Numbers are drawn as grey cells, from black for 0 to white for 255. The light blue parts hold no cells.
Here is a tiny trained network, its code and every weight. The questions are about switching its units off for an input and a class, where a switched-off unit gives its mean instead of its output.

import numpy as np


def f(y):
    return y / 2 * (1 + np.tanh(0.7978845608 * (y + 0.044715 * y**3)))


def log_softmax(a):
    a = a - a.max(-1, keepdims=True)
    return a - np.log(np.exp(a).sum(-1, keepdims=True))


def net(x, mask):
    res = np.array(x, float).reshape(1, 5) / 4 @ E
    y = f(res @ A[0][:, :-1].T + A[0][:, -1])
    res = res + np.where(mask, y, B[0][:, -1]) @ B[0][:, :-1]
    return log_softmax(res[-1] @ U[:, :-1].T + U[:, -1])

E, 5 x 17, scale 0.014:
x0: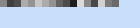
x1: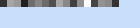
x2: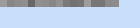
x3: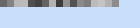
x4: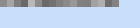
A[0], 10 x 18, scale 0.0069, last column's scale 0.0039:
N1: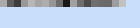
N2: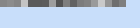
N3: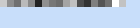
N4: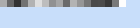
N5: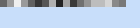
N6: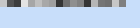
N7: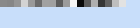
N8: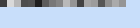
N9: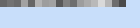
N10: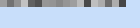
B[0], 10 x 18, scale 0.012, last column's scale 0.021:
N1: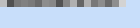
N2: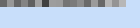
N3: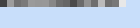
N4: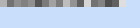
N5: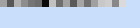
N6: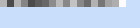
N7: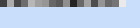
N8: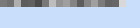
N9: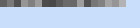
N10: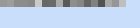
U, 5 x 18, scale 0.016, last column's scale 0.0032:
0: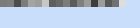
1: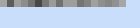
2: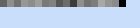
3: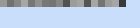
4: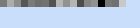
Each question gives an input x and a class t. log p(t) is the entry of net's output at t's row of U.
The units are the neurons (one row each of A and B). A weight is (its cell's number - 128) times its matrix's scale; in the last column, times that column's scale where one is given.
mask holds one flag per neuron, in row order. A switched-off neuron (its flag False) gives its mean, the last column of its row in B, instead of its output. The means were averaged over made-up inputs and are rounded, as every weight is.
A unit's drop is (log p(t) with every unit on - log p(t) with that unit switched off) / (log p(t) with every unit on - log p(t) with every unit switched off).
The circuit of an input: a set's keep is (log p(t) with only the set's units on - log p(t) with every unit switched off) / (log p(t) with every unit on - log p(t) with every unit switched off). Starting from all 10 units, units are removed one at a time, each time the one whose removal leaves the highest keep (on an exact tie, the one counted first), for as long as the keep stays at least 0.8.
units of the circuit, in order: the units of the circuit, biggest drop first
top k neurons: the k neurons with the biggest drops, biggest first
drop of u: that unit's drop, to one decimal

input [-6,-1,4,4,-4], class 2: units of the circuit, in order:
N7
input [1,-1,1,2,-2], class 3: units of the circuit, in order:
N7, N4, N8
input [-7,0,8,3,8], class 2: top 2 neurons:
N7, N6
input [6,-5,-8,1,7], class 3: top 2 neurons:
N10, N8
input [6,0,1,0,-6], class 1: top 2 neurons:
N7, N3
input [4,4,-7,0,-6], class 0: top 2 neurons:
N5, N6
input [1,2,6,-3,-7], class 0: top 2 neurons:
N6, N5
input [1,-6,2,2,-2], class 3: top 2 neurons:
N6, N10
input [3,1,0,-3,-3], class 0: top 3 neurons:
N6, N5, N8
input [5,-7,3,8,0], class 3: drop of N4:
0.0
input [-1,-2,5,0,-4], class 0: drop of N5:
0.2
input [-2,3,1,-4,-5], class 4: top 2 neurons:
N5, N7
